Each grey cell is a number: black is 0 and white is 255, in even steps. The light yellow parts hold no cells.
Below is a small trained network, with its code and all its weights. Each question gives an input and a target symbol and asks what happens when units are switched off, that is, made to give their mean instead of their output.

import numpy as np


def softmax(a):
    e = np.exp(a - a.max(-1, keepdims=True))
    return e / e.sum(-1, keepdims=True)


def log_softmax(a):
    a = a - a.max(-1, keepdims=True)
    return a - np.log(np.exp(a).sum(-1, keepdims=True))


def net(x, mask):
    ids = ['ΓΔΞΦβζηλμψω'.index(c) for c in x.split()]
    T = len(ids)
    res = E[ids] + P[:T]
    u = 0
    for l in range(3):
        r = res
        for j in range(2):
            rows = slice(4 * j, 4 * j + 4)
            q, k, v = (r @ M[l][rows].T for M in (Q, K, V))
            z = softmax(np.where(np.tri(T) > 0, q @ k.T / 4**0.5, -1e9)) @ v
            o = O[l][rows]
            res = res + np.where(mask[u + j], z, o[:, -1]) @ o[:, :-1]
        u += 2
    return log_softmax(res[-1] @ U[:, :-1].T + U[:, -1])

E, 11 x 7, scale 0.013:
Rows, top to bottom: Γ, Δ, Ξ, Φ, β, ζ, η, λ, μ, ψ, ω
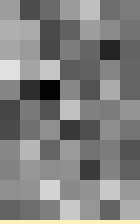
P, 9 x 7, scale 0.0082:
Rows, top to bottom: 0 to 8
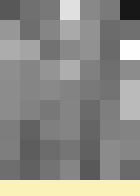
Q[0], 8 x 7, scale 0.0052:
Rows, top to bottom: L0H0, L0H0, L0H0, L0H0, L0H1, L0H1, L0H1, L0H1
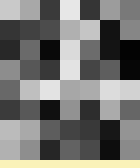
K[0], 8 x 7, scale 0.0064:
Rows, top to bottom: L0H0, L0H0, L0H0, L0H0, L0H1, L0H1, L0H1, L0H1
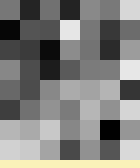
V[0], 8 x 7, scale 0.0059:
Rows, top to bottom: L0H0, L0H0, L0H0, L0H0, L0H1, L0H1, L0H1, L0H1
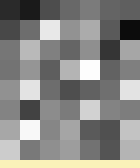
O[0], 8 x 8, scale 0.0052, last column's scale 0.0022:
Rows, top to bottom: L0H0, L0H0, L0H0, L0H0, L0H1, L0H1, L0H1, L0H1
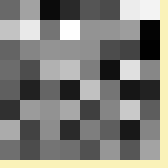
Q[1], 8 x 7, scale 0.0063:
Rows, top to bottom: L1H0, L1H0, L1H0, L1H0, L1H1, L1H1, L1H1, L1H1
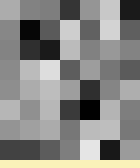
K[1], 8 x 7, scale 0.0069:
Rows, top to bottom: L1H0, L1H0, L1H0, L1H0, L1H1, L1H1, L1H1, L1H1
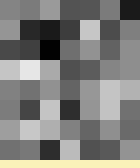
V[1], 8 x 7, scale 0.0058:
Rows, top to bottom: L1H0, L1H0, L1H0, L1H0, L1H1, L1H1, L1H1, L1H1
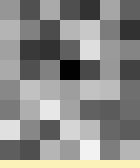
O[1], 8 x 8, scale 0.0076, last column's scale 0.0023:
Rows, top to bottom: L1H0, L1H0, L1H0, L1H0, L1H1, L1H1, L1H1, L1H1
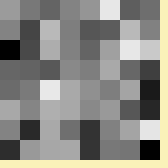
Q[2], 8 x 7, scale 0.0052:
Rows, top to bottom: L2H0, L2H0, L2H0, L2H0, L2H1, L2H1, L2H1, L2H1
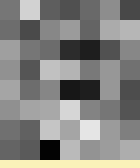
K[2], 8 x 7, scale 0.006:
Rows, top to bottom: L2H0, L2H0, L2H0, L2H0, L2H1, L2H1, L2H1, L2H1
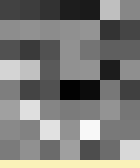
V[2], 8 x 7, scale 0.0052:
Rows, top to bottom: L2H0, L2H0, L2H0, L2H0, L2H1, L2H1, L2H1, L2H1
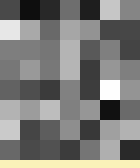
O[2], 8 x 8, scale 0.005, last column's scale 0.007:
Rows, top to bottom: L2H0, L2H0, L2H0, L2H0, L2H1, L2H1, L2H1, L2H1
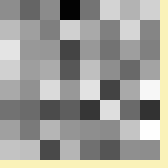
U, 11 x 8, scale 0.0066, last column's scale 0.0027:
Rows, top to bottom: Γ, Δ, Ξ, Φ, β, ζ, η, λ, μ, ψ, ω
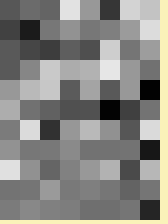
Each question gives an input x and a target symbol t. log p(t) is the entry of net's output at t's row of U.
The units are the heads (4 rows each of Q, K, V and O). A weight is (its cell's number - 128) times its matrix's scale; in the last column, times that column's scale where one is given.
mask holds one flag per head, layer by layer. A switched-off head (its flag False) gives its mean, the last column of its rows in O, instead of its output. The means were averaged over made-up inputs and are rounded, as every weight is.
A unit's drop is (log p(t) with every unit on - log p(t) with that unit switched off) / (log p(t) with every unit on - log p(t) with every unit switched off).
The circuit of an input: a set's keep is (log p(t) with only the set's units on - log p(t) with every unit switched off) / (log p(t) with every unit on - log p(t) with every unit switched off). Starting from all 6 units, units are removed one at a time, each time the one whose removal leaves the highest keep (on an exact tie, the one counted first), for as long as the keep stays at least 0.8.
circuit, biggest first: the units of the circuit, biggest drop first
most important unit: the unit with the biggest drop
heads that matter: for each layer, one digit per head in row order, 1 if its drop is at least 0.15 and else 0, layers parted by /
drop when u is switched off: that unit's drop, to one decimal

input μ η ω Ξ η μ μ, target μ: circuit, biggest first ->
(L1H0, L1H1)
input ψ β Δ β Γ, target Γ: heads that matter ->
10 / 10 / 10
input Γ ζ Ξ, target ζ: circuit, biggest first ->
(L0H1, L1H0)
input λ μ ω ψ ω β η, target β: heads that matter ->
11 / 10 / 01
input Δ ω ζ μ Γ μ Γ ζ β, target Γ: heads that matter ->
10 / 10 / 01
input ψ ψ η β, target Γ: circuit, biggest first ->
(L1H0, L2H1, L2H0, L0H0)
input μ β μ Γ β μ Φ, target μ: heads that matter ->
10 / 10 / 00
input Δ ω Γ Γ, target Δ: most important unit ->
L2H1
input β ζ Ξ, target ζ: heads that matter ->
01 / 00 / 00
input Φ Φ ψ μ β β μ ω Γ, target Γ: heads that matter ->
11 / 10 / 11
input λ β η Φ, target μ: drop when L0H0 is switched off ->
0.2
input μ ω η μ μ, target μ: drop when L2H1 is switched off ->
0.1
